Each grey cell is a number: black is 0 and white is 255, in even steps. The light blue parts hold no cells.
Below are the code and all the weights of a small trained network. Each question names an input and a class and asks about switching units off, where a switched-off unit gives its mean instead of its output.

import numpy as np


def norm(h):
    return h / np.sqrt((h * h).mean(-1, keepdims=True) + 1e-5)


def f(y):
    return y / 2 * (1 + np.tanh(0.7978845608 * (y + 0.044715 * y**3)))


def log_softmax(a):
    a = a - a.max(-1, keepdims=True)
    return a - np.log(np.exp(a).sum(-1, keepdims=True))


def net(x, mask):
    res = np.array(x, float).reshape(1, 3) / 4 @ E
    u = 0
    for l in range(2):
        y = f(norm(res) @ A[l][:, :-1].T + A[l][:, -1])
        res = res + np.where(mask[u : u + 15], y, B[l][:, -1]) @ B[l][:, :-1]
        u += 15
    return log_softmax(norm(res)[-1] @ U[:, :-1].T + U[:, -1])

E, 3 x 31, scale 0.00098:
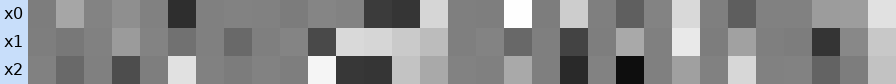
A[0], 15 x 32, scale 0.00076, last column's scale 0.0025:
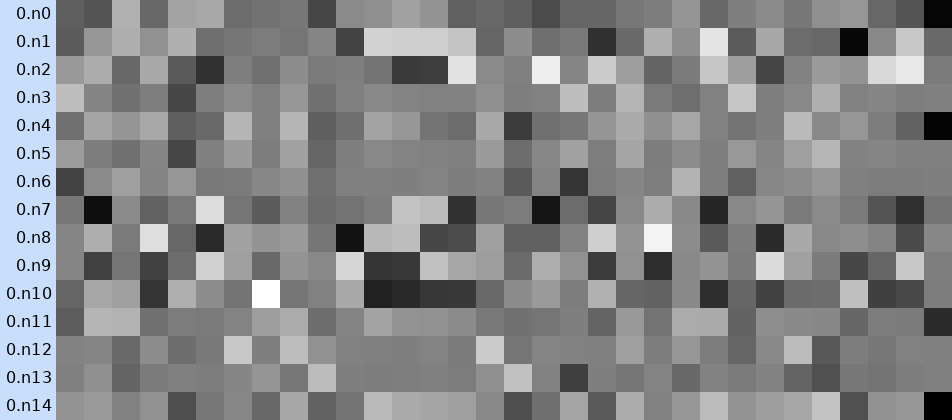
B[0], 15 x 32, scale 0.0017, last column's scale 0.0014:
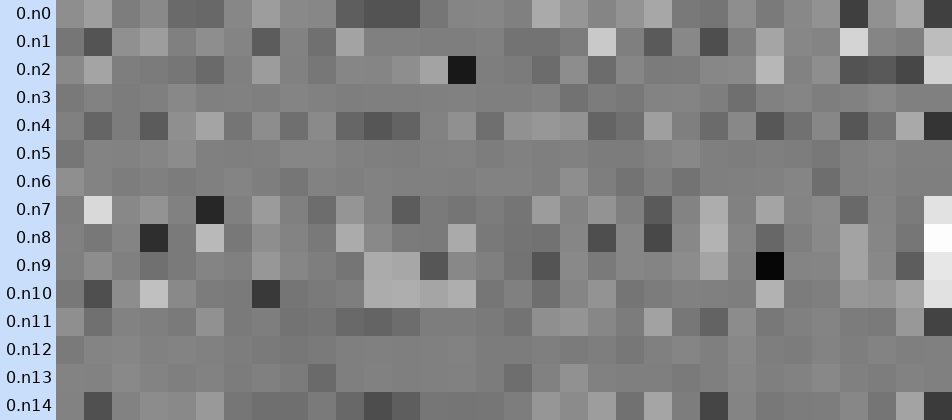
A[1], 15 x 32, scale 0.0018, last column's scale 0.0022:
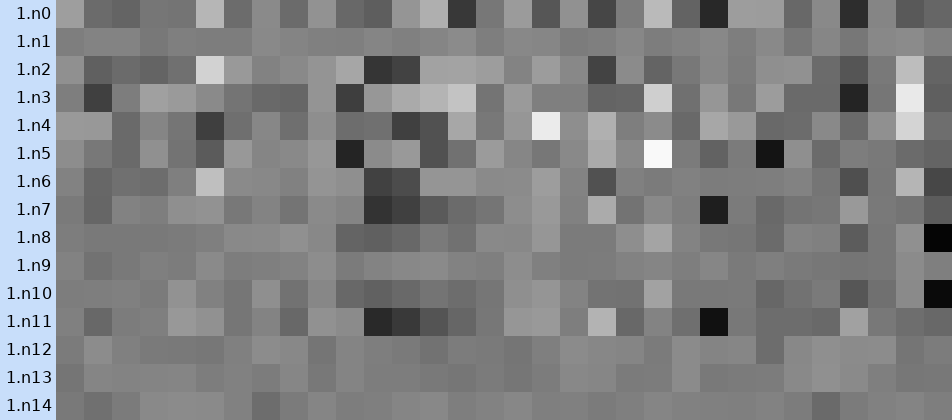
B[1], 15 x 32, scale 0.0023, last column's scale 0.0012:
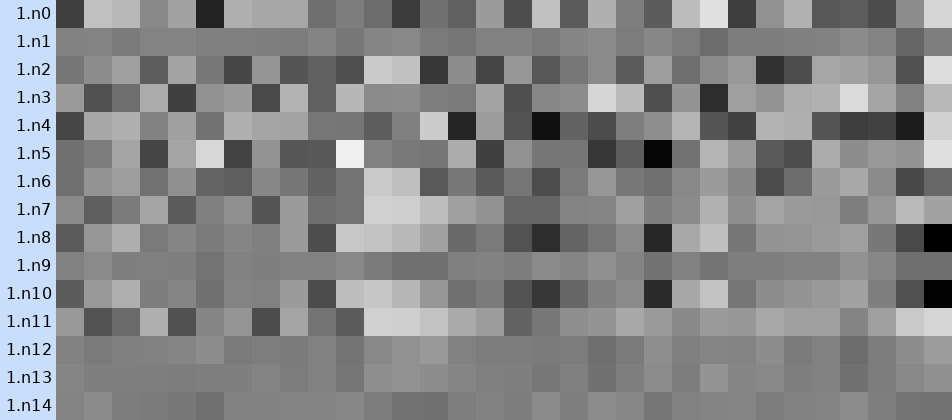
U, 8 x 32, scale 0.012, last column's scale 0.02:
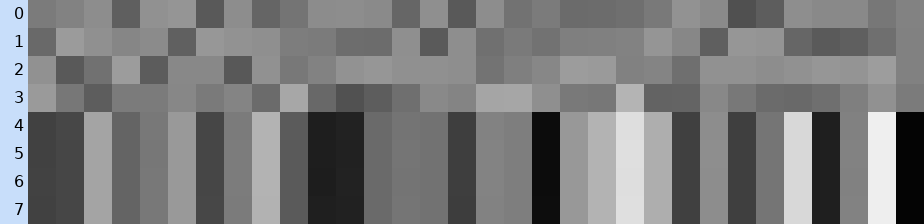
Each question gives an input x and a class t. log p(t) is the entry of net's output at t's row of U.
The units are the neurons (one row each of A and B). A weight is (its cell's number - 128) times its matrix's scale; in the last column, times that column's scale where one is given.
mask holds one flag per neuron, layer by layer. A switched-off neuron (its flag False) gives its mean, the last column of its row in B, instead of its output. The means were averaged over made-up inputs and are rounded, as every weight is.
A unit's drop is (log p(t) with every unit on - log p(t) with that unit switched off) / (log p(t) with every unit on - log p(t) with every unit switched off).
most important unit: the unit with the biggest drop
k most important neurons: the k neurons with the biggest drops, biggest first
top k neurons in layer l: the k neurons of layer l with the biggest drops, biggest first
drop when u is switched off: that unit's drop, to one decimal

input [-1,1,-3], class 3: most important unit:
0.n8
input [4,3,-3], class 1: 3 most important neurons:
[1.n4, 0.n9, 0.n10]
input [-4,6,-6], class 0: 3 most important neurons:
[1.n5, 0.n10, 1.n11]
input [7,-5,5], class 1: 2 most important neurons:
[1.n4, 0.n8]
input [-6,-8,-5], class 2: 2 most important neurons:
[1.n11, 0.n2]
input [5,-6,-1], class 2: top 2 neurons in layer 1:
[1.n11, 1.n7]
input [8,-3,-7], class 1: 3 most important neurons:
[1.n4, 0.n9, 1.n2]
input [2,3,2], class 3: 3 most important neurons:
[0.n10, 0.n1, 1.n11]
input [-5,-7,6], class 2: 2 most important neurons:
[1.n11, 0.n8]
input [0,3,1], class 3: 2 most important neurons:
[0.n1, 0.n10]
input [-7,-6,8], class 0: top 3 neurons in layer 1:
[1.n2, 1.n4, 1.n6]
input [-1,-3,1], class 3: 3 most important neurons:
[0.n10, 0.n1, 1.n3]
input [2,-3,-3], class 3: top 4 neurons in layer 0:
[0.n8, 0.n9, 0.n1, 0.n10]
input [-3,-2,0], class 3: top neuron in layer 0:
[0.n7]
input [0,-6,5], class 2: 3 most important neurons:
[1.n11, 0.n8, 1.n7]
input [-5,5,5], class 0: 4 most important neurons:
[1.n2, 0.n2, 0.n10, 1.n4]
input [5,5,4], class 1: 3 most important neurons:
[1.n4, 0.n8, 0.n10]
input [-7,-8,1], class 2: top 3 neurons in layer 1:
[1.n11, 1.n7, 1.n4]
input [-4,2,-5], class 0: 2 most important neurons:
[1.n5, 0.n2]
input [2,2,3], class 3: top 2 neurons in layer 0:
[0.n9, 0.n8]
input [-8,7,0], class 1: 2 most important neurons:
[1.n0, 0.n10]
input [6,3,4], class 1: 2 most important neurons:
[1.n4, 0.n8]
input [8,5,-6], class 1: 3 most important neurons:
[1.n4, 0.n9, 1.n2]
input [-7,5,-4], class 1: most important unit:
1.n0
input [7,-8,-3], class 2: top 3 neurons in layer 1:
[1.n11, 1.n7, 1.n0]
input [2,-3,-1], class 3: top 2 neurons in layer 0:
[0.n10, 0.n1]
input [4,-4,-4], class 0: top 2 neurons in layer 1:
[1.n5, 1.n0]
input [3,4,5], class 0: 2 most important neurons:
[0.n10, 1.n2]
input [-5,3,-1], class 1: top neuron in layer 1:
[1.n0]
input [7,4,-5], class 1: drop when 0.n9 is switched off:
0.2
